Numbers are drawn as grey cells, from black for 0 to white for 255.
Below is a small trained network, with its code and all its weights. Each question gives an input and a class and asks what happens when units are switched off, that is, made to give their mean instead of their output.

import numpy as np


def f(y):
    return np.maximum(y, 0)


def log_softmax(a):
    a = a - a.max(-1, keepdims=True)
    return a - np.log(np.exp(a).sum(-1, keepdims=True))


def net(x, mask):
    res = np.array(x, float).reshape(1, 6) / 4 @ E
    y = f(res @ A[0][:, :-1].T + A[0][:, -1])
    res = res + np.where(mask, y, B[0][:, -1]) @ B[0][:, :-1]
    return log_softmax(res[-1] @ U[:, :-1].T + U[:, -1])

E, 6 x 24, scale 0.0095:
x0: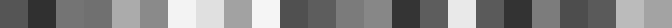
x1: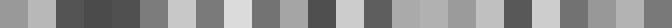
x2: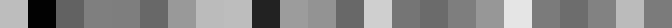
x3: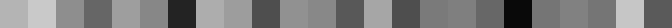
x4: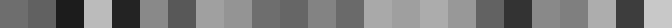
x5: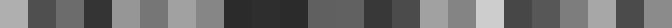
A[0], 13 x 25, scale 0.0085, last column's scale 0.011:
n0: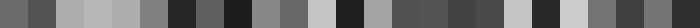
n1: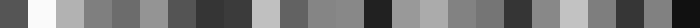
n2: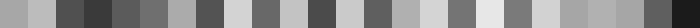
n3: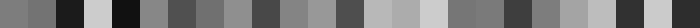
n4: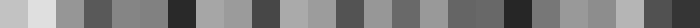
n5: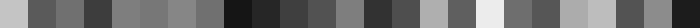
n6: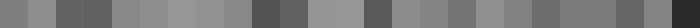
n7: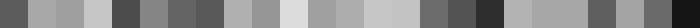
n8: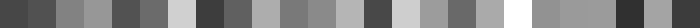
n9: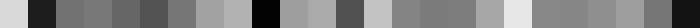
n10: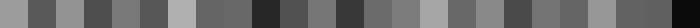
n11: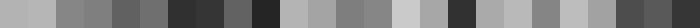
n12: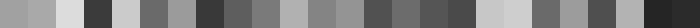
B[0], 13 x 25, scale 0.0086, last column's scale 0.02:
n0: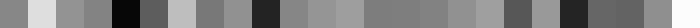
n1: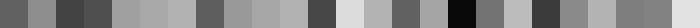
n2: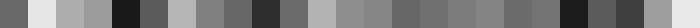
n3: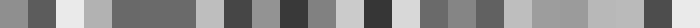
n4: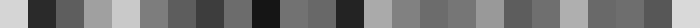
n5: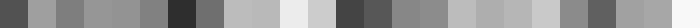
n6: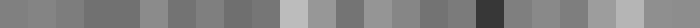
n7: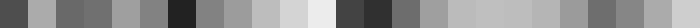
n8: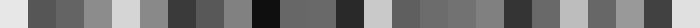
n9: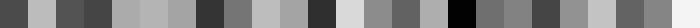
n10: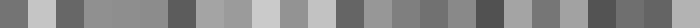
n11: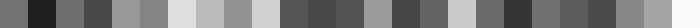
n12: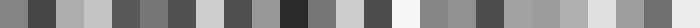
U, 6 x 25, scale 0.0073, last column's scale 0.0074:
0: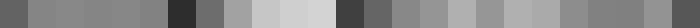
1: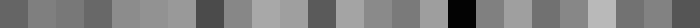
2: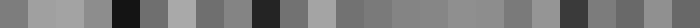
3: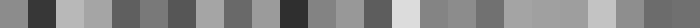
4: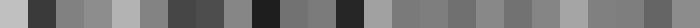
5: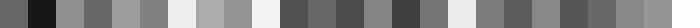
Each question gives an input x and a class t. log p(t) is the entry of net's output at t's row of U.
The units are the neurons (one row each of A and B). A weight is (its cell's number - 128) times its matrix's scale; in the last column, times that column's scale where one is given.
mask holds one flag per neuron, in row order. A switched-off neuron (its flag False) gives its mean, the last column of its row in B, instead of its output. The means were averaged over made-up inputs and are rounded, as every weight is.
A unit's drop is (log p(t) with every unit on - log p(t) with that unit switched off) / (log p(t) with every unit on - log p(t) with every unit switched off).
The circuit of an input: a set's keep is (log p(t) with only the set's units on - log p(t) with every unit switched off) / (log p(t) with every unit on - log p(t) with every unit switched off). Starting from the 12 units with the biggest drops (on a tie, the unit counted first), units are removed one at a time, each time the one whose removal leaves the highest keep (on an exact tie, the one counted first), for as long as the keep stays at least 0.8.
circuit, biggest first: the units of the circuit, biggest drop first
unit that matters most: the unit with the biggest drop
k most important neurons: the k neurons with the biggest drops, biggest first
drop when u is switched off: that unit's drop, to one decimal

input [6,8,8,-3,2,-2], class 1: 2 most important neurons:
n9; n0
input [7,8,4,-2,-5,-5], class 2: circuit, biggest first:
n2
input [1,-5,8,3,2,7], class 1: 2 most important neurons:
n9; n7
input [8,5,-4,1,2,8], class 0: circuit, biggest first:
n11; n5
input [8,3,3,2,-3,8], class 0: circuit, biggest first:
n11; n5
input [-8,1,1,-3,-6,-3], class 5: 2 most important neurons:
n11; n3
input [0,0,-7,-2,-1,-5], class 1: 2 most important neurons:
n1; n5
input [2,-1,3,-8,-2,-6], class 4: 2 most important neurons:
n8; n5
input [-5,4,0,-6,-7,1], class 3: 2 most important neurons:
n12; n4
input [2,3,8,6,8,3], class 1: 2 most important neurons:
n9; n12
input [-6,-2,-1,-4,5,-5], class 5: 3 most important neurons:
n11; n12; n5
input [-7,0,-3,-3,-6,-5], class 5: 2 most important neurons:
n11; n3
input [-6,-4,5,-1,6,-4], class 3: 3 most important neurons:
n3; n1; n5
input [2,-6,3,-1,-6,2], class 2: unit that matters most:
n0
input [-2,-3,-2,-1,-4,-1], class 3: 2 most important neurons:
n12; n2
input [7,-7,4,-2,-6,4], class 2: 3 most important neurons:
n11; n0; n3
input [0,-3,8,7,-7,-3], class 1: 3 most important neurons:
n9; n3; n8
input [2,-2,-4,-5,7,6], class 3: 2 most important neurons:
n3; n7
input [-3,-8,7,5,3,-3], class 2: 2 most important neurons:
n0; n1
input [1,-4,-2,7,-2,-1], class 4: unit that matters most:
n4
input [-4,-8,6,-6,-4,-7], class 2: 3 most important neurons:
n0; n5; n1
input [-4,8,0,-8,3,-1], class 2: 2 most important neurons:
n2; n4
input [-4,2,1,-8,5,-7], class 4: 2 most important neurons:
n8; n5
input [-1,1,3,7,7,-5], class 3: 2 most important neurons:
n3; n8
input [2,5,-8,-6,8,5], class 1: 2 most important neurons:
n1; n12
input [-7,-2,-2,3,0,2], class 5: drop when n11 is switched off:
1.1
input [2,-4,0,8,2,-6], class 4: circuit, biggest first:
n4
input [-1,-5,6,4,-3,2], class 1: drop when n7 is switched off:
0.0
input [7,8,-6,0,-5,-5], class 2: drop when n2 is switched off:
0.7
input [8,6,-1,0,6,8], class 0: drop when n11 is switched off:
0.5
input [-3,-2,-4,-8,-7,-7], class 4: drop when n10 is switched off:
0.1
